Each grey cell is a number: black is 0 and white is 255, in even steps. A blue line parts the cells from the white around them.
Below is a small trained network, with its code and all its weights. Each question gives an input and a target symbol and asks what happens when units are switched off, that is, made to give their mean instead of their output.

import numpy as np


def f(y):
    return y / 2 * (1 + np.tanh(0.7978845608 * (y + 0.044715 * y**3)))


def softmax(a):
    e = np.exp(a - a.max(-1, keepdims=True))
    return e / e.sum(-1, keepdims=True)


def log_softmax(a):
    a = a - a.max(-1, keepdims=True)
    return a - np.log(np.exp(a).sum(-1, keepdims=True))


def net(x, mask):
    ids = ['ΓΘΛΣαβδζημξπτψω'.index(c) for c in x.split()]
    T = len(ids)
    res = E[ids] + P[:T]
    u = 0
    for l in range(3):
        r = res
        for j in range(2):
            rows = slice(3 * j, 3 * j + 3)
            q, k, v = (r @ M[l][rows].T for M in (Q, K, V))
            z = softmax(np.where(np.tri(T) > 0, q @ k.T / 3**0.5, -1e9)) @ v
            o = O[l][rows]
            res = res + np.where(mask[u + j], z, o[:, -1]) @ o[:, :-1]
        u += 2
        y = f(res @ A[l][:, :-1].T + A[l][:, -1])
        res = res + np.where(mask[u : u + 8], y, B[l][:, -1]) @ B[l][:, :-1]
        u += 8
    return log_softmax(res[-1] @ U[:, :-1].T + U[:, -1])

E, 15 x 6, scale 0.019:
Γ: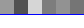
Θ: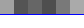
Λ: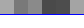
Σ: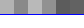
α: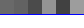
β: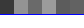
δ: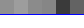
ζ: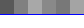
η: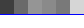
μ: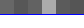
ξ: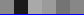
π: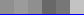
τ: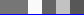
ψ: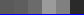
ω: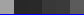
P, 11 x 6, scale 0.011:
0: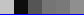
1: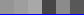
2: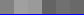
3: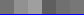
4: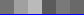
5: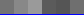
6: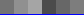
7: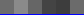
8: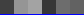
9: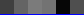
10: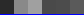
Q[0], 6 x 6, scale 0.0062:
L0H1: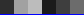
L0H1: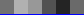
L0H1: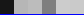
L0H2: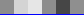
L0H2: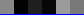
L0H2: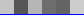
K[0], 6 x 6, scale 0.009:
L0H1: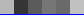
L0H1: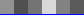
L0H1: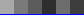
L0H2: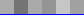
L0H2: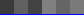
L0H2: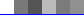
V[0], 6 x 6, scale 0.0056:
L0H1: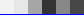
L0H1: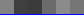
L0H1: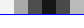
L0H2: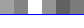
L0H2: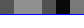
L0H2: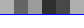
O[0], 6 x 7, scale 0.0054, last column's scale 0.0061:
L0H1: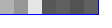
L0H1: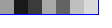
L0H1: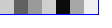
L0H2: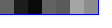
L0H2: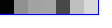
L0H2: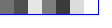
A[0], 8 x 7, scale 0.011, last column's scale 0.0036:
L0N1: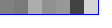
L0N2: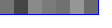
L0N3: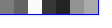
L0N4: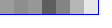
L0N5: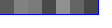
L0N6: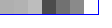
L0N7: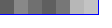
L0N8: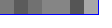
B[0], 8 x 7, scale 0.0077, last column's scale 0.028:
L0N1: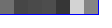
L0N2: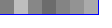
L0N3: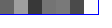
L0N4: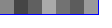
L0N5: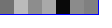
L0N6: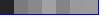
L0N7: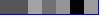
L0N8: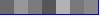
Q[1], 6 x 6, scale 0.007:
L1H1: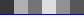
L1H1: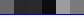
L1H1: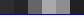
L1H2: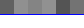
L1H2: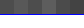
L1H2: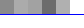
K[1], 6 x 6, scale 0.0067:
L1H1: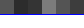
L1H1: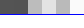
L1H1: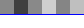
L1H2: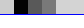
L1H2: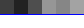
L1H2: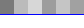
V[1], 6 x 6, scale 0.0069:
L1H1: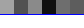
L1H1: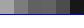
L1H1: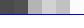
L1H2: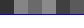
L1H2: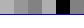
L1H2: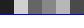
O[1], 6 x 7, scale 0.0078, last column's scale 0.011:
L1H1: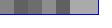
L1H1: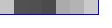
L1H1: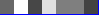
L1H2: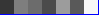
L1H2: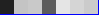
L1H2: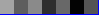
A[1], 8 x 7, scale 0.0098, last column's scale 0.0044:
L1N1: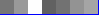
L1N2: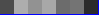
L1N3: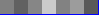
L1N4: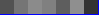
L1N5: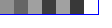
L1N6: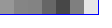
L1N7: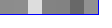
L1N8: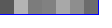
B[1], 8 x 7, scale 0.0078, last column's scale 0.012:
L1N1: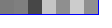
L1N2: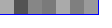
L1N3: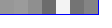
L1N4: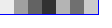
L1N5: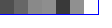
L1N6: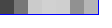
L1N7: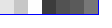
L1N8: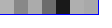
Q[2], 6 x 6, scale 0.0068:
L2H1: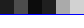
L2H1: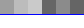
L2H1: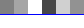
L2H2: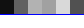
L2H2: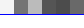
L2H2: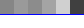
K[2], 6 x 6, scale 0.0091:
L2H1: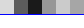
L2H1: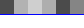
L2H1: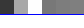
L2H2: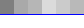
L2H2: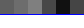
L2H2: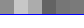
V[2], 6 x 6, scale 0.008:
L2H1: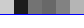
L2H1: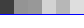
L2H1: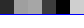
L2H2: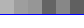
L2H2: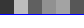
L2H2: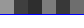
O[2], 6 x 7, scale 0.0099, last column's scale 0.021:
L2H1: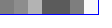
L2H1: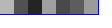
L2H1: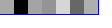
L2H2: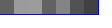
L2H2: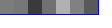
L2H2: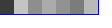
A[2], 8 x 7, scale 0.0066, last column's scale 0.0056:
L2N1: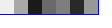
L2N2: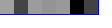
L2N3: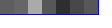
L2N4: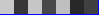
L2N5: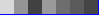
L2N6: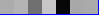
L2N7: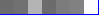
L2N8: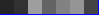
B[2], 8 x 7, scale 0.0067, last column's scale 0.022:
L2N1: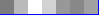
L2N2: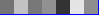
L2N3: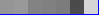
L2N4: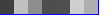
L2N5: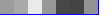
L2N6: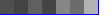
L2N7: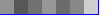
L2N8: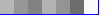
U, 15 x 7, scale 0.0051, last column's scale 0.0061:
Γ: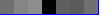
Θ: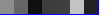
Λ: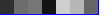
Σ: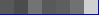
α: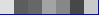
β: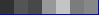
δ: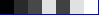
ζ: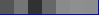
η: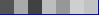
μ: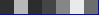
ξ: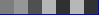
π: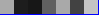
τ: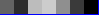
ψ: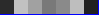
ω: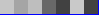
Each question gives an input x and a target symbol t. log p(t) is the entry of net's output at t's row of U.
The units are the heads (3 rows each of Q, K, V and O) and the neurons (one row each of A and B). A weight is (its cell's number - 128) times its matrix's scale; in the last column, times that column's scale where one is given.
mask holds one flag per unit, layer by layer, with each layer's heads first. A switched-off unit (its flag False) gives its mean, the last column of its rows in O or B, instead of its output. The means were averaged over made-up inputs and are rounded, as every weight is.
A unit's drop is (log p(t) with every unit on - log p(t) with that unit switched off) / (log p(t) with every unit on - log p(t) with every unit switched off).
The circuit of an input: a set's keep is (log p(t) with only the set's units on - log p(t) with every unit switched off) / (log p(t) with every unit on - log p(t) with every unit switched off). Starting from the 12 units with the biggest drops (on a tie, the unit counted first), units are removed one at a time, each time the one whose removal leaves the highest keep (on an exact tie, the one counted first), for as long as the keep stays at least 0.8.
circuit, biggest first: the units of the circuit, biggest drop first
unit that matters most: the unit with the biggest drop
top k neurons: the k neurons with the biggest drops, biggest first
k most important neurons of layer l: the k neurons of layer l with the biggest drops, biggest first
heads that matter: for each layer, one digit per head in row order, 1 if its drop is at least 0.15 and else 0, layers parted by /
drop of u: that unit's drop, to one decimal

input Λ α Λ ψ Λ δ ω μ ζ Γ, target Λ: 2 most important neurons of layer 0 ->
[L0N3, L0N4]
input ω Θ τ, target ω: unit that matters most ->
L1H1
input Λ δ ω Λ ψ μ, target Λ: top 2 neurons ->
[L0N3, L0N4]
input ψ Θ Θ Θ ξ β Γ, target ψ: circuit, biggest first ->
[L2H1, L1H2, L0H1]
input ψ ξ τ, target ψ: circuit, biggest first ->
[L2H1, L1H2, L0H2]
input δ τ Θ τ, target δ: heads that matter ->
00 / 01 / 10
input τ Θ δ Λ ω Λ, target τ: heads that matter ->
11 / 01 / 11
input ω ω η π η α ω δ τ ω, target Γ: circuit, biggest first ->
[L1H1, L2H1]
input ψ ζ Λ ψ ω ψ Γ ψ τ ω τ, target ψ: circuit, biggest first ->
[L2H1, L0H2]
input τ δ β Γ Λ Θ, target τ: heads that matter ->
11 / 01 / 11
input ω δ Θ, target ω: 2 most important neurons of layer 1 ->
[L1N5, L1N8]
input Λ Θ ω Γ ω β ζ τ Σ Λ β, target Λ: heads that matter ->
01 / 01 / 10
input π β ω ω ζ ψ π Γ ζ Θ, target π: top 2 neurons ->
[L1N5, L0N4]
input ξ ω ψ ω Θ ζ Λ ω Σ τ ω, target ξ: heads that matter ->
11 / 11 / 10
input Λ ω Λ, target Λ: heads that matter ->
11 / 01 / 10
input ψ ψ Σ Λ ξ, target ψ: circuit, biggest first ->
[L2H1, L1H2]
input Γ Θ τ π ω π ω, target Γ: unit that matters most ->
L2H1
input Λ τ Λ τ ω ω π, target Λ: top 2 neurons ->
[L0N3, L0N4]
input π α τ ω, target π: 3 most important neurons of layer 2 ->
[L2N4, L2N1, L2N5]
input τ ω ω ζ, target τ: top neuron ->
[L2N4]
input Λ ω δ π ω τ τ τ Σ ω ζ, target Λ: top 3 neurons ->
[L0N3, L0N4, L1N4]
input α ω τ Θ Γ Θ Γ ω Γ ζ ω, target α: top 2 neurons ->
[L0N3, L2N1]
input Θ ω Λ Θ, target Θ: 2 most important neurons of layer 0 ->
[L0N3, L0N6]
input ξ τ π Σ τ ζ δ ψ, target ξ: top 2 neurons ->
[L0N3, L1N3]
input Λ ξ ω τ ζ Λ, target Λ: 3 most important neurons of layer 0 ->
[L0N3, L0N4, L0N6]
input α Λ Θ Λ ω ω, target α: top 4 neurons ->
[L0N3, L2N1, L2N5, L2N4]
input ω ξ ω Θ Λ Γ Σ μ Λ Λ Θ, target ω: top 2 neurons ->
[L1N8, L0N6]
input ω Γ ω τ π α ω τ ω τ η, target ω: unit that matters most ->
L1H1
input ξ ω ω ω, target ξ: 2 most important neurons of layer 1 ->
[L1N3, L1N5]
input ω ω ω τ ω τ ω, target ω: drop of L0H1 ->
0.4
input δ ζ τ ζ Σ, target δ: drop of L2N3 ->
0.0
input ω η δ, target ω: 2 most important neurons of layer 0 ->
[L0N6, L0N8]
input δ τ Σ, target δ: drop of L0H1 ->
0.1
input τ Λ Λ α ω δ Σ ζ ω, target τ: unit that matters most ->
L0H1
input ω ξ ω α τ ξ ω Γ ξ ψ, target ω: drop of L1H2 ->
0.3
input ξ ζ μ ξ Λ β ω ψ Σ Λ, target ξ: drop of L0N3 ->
1.1
